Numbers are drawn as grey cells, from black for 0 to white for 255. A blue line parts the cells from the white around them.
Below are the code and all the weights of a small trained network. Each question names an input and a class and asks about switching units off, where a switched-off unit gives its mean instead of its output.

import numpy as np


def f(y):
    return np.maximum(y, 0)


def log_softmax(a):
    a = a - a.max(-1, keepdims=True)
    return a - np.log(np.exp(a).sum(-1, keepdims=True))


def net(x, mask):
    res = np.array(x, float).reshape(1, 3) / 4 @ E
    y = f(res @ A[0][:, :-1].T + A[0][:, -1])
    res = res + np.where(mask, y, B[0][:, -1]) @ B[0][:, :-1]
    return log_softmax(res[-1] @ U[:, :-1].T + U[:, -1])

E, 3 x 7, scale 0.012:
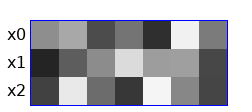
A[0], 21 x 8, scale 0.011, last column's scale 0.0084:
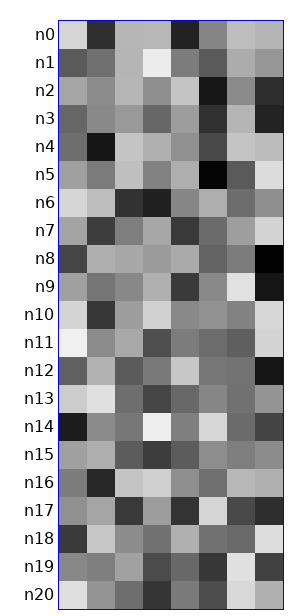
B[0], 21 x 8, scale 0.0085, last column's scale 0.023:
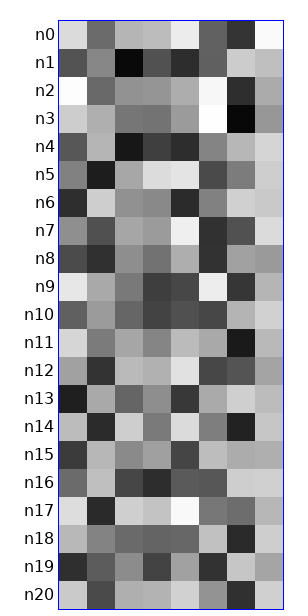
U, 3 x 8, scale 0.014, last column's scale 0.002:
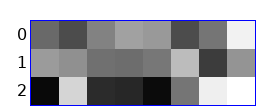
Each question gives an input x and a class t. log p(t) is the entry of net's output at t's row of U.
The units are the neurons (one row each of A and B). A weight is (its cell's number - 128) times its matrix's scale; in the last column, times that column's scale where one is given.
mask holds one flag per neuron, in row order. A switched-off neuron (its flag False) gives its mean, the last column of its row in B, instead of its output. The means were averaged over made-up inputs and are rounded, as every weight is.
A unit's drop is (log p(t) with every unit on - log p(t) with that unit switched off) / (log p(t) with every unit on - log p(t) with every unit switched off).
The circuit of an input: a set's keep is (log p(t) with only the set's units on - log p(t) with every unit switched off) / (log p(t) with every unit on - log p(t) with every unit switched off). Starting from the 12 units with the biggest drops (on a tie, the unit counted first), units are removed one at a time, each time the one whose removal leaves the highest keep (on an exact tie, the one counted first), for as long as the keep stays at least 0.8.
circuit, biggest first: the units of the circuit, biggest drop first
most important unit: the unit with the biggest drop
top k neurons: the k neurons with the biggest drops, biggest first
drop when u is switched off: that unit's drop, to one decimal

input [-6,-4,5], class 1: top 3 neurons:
n3, n2, n18
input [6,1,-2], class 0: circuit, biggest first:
n18
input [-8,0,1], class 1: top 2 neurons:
n2, n3
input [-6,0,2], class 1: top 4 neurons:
n2, n3, n7, n18
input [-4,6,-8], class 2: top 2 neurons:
n4, n16
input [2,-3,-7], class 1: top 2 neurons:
n9, n5
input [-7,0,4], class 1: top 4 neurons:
n2, n3, n18, n7
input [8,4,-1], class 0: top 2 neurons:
n17, n18
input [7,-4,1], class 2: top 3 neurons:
n6, n13, n0
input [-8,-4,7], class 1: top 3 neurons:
n3, n2, n18
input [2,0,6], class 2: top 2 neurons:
n0, n20
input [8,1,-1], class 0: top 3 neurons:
n17, n18, n2
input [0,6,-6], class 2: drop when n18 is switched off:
0.0
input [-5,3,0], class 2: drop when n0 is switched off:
0.2
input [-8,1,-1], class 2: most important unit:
n4
